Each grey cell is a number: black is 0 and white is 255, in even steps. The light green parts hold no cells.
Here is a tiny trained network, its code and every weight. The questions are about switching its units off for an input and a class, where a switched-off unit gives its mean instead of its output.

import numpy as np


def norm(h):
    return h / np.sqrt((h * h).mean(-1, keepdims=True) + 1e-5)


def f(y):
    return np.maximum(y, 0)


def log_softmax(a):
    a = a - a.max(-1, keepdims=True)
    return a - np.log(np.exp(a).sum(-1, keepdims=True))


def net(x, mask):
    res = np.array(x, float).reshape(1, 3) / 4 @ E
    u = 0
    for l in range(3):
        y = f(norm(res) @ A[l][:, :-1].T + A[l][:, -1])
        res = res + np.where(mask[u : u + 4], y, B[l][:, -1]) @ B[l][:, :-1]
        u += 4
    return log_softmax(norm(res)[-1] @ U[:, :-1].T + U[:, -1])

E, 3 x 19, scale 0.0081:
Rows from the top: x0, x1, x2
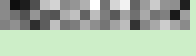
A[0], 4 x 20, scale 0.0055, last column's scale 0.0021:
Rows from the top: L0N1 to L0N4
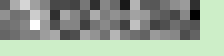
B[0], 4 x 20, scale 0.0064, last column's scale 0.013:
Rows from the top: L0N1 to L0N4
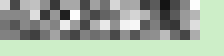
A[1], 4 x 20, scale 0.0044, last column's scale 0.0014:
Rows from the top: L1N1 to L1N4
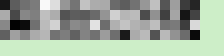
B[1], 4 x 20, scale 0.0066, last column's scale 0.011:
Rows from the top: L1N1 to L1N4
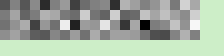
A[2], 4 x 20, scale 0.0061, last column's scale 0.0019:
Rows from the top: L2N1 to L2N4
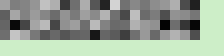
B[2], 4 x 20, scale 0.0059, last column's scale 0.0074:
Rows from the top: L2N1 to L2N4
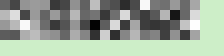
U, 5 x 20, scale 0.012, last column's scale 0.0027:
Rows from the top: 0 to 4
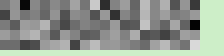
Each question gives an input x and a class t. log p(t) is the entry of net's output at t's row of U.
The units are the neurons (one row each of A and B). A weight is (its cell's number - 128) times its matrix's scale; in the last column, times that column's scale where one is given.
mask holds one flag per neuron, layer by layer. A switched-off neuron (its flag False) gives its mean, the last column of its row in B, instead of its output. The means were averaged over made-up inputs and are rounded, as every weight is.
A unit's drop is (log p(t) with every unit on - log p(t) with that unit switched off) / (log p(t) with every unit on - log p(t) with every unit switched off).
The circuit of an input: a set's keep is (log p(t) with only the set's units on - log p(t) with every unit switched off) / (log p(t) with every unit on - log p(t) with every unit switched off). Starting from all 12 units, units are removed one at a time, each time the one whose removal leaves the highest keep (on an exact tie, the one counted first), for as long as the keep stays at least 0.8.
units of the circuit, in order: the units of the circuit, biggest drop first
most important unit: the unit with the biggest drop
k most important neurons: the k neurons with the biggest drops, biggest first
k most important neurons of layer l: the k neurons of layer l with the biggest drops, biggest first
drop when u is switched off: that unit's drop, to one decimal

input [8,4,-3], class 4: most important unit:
L0N1
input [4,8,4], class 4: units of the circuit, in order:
(L0N1 L1N3)
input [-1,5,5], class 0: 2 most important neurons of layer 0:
(L0N3 L0N1)
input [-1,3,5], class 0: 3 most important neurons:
(L1N3 L0N3 L0N1)
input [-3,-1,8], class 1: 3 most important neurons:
(L0N1 L0N3 L1N3)
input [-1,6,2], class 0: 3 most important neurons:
(L0N1 L0N3 L2N3)
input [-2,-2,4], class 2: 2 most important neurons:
(L0N3 L1N3)
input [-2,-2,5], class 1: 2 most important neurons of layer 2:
(L2N4 L2N3)
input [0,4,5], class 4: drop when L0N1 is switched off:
0.2
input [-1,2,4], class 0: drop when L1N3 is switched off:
0.6
